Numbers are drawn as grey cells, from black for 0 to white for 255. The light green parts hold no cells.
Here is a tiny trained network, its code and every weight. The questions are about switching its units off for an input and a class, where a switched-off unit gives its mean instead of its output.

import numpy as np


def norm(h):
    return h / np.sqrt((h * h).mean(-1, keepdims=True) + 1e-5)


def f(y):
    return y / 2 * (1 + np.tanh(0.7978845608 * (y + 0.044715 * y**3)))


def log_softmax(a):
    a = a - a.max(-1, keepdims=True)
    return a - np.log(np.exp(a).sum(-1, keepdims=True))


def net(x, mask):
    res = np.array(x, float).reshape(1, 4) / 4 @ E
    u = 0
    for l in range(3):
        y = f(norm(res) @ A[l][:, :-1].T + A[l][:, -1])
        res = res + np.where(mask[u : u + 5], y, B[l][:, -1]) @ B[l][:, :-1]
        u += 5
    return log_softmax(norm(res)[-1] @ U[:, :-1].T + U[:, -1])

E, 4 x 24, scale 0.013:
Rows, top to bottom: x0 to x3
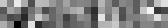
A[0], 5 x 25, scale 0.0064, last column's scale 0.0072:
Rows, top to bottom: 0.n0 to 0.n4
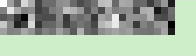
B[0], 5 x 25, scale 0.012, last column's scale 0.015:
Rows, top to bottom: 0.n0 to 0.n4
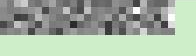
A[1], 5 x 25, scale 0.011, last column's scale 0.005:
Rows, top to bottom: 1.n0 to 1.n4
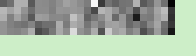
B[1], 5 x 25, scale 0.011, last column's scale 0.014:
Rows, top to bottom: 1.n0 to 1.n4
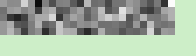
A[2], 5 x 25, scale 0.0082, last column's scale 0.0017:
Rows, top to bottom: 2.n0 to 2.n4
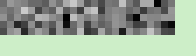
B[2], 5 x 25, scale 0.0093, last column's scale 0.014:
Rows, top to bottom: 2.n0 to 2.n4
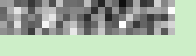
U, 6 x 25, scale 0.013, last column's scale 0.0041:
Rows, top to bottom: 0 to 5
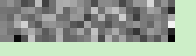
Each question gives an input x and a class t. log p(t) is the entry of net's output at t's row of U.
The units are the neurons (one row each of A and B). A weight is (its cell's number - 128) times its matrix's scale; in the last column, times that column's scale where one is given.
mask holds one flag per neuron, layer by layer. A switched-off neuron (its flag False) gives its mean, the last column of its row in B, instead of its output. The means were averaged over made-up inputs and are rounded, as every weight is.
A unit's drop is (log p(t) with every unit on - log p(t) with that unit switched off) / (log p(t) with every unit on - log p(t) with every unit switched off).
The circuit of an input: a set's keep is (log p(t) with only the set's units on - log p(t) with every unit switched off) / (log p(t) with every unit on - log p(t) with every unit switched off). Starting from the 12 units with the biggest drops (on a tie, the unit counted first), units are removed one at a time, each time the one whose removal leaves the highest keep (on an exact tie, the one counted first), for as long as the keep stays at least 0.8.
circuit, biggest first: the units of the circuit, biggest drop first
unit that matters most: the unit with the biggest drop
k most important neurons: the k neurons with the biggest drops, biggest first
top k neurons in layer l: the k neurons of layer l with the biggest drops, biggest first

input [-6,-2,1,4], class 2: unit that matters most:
2.n3
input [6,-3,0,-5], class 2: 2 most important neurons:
(0.n3, 0.n1)
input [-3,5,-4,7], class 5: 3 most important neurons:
(0.n1, 2.n1, 0.n2)
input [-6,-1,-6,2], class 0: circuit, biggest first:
(0.n3, 1.n4)
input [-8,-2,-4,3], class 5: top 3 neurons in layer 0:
(0.n2, 0.n1, 0.n0)
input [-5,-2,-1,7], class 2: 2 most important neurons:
(0.n2, 2.n3)
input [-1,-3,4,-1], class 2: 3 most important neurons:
(0.n1, 0.n3, 1.n0)
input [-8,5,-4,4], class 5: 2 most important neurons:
(2.n1, 0.n1)
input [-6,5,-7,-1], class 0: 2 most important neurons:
(0.n3, 1.n0)
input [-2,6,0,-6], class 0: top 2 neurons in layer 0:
(0.n3, 0.n1)
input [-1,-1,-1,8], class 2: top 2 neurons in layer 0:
(0.n2, 0.n1)
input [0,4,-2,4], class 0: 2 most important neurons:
(0.n1, 0.n2)
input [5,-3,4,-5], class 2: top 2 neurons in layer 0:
(0.n3, 0.n1)
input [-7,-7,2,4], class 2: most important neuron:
(2.n3)
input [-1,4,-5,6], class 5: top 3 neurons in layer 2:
(2.n1, 2.n4, 2.n3)
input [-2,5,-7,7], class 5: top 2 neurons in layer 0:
(0.n2, 0.n1)
